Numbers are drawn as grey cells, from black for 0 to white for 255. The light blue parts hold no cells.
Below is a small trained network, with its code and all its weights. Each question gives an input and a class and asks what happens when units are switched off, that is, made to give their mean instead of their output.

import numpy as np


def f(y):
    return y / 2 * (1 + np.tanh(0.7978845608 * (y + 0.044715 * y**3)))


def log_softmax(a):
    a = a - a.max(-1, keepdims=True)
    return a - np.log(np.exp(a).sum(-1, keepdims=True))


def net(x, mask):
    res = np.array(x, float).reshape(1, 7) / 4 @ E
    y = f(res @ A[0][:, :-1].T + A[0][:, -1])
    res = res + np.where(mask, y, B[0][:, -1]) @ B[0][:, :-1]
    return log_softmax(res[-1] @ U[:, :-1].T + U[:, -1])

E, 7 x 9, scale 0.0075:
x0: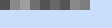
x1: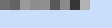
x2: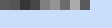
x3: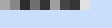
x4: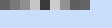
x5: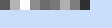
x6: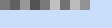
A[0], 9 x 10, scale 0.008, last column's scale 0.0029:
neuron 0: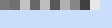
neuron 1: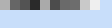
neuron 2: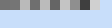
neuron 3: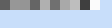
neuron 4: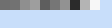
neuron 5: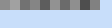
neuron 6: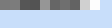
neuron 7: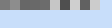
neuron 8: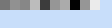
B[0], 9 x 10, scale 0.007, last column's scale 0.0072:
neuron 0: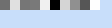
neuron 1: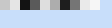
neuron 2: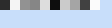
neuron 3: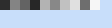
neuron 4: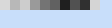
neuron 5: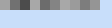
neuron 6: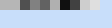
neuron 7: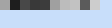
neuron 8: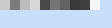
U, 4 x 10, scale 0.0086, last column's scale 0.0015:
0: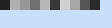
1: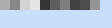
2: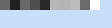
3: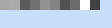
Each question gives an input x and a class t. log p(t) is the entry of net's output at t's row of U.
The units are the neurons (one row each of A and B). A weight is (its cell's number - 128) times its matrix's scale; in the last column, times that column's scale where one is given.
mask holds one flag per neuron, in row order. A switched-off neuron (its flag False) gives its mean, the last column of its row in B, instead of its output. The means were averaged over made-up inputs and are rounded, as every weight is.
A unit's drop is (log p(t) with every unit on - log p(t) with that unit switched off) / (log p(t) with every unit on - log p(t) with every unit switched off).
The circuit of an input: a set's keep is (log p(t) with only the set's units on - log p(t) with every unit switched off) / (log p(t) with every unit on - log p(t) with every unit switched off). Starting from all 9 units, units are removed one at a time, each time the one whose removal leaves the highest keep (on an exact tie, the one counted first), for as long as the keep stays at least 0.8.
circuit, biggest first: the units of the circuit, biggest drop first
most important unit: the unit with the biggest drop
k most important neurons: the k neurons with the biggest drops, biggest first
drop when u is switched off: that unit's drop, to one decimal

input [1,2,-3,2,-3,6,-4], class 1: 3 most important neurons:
[neuron 8; neuron 3; neuron 4]
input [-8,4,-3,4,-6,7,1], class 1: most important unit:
neuron 3
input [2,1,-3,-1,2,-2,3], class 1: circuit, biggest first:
[neuron 1; neuron 3]
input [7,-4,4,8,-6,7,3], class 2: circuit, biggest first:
[neuron 7; neuron 0]
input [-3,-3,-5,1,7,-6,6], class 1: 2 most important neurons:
[neuron 3; neuron 1]
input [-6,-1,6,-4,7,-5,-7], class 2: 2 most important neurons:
[neuron 0; neuron 2]
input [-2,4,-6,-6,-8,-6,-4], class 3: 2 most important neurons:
[neuron 1; neuron 6]
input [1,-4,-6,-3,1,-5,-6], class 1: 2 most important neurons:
[neuron 1; neuron 3]
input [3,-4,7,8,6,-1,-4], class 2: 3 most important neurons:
[neuron 7; neuron 0; neuron 2]
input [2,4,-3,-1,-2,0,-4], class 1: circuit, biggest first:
[neuron 3; neuron 4]
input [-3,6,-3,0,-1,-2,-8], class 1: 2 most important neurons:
[neuron 8; neuron 4]
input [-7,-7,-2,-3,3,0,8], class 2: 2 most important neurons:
[neuron 7; neuron 0]
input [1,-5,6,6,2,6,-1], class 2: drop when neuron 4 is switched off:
0.0
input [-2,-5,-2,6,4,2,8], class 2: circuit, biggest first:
[neuron 7]
